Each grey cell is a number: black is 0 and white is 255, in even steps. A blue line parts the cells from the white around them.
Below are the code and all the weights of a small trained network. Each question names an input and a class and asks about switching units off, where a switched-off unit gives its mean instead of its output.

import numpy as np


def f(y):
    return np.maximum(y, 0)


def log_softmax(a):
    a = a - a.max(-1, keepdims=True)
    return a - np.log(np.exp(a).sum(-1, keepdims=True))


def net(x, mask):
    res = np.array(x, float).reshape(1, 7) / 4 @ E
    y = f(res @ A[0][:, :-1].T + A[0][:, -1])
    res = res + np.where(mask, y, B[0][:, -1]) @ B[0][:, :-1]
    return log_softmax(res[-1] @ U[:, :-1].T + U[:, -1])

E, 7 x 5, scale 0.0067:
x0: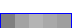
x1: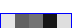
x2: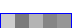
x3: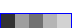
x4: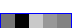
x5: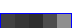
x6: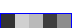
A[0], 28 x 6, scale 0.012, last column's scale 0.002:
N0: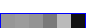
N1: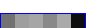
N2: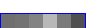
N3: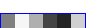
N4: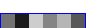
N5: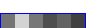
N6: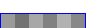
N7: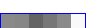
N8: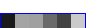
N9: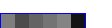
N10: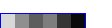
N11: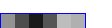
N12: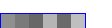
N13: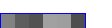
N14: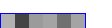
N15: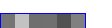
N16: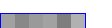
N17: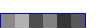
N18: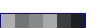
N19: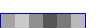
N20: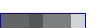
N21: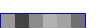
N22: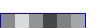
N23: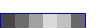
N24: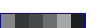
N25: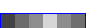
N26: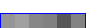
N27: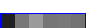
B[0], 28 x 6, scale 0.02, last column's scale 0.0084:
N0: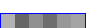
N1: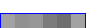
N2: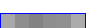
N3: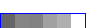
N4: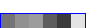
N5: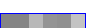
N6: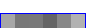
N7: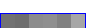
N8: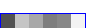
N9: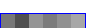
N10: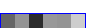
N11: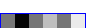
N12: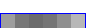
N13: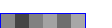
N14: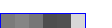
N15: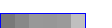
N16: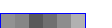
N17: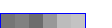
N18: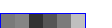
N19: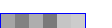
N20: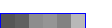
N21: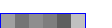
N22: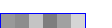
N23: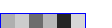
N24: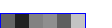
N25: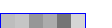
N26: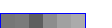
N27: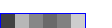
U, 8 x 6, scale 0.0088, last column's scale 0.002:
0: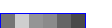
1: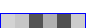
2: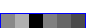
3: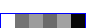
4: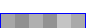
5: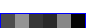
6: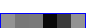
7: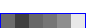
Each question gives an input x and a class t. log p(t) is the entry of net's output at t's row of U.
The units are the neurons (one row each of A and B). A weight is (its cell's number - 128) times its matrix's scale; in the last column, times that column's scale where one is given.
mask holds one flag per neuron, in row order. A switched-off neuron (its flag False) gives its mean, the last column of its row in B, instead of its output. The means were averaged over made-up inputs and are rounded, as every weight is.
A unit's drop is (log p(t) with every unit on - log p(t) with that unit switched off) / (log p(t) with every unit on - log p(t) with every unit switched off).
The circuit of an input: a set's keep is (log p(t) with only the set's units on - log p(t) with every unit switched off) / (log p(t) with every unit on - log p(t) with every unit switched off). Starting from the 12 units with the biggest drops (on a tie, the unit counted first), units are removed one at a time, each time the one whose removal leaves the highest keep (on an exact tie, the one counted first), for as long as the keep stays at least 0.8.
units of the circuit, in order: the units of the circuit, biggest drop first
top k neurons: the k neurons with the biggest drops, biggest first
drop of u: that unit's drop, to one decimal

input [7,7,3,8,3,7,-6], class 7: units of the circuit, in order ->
N11
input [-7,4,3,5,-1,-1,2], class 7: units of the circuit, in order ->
N25, N11
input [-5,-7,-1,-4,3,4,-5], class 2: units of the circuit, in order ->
N18, N22
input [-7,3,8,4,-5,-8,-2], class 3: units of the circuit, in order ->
N8, N0
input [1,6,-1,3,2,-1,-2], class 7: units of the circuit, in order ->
N11, N25
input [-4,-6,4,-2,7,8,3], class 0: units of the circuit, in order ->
N8, N27
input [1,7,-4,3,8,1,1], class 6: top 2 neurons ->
N4, N3
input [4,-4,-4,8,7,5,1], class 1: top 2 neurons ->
N23, N25
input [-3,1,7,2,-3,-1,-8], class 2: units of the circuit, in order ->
N10, N22
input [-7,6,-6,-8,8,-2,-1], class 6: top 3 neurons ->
N4, N14, N3
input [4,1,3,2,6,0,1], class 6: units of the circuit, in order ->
N4, N3
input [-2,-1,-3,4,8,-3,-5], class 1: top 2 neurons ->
N23, N25
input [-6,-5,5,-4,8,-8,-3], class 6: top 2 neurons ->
N14, N4
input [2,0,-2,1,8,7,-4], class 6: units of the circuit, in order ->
N4
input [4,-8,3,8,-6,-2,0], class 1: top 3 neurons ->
N23, N25, N2
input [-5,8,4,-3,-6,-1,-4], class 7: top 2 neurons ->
N11, N10
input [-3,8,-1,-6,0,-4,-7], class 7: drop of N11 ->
0.3
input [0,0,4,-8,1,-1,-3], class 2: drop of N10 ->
0.3
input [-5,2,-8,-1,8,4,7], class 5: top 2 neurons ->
N27, N8
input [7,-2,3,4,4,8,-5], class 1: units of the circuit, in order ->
N23
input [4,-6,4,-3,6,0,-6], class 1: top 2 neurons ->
N25, N23
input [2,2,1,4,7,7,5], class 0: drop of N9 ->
-0.1
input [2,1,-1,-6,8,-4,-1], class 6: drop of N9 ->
0.0
